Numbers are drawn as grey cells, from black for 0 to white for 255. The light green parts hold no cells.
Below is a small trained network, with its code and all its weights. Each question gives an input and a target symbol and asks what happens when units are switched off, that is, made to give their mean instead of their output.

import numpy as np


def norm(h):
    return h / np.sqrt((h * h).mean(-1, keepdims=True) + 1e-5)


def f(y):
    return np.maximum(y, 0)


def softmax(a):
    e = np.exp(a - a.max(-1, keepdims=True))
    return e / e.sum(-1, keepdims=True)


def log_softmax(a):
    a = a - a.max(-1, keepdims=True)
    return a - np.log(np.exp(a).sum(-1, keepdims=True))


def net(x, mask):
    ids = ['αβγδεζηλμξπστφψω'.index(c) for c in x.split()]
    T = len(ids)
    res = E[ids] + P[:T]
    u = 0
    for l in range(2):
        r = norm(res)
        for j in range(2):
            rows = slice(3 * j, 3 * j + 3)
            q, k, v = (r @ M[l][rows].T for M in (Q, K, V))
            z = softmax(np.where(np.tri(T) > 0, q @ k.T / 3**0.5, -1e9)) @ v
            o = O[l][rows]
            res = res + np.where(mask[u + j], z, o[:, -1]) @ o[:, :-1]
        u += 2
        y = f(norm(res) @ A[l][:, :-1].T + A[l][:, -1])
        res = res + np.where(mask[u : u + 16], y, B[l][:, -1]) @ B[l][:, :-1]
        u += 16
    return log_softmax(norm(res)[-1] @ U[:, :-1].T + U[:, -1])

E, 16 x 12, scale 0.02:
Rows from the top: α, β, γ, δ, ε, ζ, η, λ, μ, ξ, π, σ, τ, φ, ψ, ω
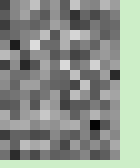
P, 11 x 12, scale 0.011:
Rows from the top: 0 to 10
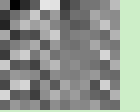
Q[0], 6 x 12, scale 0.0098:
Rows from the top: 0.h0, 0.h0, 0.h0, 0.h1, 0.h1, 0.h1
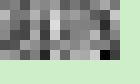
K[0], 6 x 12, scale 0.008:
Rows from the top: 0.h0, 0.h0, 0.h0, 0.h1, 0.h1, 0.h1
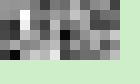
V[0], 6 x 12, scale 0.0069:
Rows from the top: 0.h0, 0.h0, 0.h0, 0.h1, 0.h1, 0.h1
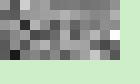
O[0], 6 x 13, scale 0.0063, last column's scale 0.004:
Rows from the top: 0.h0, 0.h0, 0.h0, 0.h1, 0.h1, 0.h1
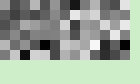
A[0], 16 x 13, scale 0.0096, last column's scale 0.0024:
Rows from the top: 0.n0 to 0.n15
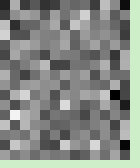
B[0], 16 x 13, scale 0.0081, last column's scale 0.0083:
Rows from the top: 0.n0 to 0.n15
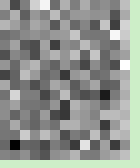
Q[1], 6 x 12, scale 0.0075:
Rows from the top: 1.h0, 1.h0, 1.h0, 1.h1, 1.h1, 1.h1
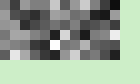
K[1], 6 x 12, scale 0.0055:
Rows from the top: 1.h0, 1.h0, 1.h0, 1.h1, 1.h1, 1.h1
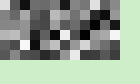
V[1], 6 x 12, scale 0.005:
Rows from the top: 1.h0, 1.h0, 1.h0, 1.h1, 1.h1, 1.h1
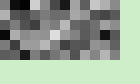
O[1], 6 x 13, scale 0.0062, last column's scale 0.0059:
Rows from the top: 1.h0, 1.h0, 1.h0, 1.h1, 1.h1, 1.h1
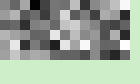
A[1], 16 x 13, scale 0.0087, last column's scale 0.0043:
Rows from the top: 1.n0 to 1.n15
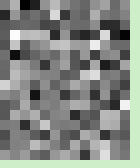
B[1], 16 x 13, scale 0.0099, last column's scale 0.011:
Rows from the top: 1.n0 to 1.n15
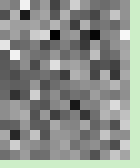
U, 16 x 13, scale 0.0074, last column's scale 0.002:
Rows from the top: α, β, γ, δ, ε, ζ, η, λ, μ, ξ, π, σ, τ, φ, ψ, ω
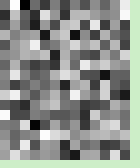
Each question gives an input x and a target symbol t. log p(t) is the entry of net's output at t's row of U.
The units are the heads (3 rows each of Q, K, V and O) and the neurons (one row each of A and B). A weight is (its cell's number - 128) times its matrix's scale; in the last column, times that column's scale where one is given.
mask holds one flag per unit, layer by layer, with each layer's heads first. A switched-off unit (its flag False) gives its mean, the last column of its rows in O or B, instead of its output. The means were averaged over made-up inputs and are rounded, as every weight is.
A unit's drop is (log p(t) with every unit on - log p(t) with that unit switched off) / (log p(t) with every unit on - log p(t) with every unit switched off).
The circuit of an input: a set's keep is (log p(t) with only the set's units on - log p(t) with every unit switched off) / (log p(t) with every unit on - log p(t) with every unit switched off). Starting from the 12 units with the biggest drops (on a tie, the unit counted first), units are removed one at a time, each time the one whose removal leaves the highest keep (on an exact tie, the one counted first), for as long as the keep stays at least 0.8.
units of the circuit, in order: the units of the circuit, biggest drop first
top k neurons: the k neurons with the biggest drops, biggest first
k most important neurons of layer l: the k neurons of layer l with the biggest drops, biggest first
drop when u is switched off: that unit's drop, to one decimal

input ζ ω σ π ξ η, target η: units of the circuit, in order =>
0.n14, 0.h1
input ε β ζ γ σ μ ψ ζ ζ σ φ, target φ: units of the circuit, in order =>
0.n0, 1.n3
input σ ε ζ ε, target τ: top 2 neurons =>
1.n3, 0.n0
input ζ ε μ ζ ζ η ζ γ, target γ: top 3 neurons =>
0.n5, 1.n4, 1.n3
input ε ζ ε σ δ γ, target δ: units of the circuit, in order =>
0.h1, 0.n14, 1.n2
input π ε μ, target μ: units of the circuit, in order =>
1.n7, 0.h0, 1.n3
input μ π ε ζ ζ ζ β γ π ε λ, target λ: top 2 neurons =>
0.n9, 1.n6
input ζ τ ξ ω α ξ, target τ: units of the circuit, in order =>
0.h1
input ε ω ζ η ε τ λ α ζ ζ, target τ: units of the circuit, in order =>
0.h1, 1.n3
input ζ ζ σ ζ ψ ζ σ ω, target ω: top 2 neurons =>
1.n3, 1.n10
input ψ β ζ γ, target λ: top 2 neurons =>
1.n0, 0.n11
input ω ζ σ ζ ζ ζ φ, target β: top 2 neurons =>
1.n5, 0.n0
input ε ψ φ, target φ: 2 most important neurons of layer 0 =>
0.n0, 0.n5
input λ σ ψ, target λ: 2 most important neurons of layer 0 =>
0.n9, 0.n12
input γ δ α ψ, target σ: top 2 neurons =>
0.n2, 1.n3
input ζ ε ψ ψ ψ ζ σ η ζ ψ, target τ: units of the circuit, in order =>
1.n3
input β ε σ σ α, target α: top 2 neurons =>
1.n1, 1.n4
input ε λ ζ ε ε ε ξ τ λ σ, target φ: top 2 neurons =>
1.n3, 0.n3
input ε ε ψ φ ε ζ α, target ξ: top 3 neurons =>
0.n2, 1.n3, 1.n14
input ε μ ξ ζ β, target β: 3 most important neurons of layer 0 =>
0.n11, 0.n5, 0.n0
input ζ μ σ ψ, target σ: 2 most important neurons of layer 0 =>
0.n8, 0.n2
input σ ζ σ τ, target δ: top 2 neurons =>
0.n2, 1.n3
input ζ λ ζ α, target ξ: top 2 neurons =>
0.n2, 1.n3
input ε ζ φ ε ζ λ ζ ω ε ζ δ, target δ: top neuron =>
0.n14
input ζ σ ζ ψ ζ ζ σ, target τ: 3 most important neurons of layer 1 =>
1.n3, 1.n15, 1.n14
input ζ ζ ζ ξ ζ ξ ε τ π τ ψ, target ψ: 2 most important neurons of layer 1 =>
1.n3, 1.n6
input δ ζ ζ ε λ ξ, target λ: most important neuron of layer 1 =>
1.n6
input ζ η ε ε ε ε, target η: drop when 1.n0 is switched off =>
0.0
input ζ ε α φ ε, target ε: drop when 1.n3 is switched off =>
0.1
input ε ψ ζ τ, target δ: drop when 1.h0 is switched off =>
0.4
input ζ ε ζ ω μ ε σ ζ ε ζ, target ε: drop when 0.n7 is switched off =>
0.2
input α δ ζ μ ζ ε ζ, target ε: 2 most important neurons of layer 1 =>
1.n3, 1.n11
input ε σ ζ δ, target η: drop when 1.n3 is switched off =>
0.2
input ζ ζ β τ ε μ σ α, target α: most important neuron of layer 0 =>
0.n1
